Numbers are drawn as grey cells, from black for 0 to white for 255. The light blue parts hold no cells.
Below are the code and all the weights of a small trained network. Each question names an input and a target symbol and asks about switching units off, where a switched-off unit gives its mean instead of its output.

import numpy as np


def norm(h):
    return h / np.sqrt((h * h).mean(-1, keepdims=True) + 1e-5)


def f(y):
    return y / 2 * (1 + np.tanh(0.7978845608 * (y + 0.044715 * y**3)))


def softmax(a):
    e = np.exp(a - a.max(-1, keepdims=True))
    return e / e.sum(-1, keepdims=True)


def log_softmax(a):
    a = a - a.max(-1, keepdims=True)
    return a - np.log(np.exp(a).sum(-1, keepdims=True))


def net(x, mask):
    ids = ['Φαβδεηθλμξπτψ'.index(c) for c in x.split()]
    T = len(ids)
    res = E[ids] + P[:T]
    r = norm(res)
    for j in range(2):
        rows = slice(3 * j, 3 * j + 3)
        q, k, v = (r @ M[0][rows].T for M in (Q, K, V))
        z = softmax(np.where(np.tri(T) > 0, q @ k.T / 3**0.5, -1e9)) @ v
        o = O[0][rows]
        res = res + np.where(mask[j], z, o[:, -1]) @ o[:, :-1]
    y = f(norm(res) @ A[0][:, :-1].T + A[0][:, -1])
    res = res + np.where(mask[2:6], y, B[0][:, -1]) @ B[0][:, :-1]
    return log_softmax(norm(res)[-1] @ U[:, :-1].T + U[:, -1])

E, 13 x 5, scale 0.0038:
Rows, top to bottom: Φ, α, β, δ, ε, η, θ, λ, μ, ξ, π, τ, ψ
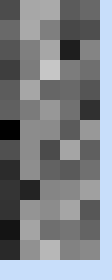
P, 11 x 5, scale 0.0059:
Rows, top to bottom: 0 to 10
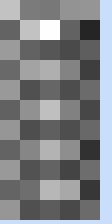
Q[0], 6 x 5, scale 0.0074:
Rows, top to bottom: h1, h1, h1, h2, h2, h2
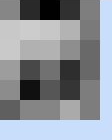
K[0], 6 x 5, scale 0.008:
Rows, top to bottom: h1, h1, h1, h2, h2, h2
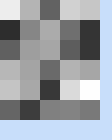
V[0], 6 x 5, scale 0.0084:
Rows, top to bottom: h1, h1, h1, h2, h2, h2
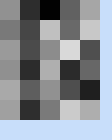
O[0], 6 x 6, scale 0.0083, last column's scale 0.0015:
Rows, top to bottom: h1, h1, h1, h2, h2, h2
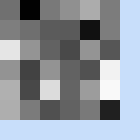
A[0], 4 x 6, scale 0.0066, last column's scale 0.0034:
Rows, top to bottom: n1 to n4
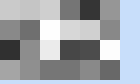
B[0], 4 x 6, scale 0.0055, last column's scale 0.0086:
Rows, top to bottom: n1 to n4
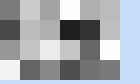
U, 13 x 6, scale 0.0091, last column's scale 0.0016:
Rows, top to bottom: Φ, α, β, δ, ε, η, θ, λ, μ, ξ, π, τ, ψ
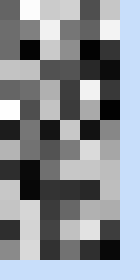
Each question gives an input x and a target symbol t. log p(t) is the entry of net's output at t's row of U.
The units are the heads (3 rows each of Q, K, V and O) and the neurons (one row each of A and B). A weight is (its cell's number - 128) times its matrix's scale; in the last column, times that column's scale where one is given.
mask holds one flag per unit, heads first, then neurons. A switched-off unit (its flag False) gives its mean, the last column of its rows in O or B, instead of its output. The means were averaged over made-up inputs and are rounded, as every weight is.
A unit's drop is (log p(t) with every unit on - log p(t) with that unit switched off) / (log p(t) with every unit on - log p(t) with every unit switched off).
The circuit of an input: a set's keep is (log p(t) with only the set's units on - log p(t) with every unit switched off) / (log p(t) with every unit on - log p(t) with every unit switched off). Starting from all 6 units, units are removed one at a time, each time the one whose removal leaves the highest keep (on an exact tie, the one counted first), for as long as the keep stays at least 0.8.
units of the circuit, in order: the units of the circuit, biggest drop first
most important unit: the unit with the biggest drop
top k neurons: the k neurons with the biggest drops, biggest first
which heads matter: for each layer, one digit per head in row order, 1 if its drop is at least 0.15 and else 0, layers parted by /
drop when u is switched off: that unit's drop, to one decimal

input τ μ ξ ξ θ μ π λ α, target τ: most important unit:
h2
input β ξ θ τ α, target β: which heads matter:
10
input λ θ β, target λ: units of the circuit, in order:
[h1; h2]
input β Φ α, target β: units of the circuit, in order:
[h1; h2]
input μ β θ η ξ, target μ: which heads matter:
10
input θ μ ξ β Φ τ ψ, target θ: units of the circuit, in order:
[h2; h1]
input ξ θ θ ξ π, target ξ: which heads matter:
00
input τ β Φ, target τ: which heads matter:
01
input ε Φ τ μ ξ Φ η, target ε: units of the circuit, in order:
[h1; n3]
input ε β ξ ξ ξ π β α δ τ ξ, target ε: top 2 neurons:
[n2; n3]
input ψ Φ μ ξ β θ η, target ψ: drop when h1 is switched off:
0.2
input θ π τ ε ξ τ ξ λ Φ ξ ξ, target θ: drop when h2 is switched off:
0.4
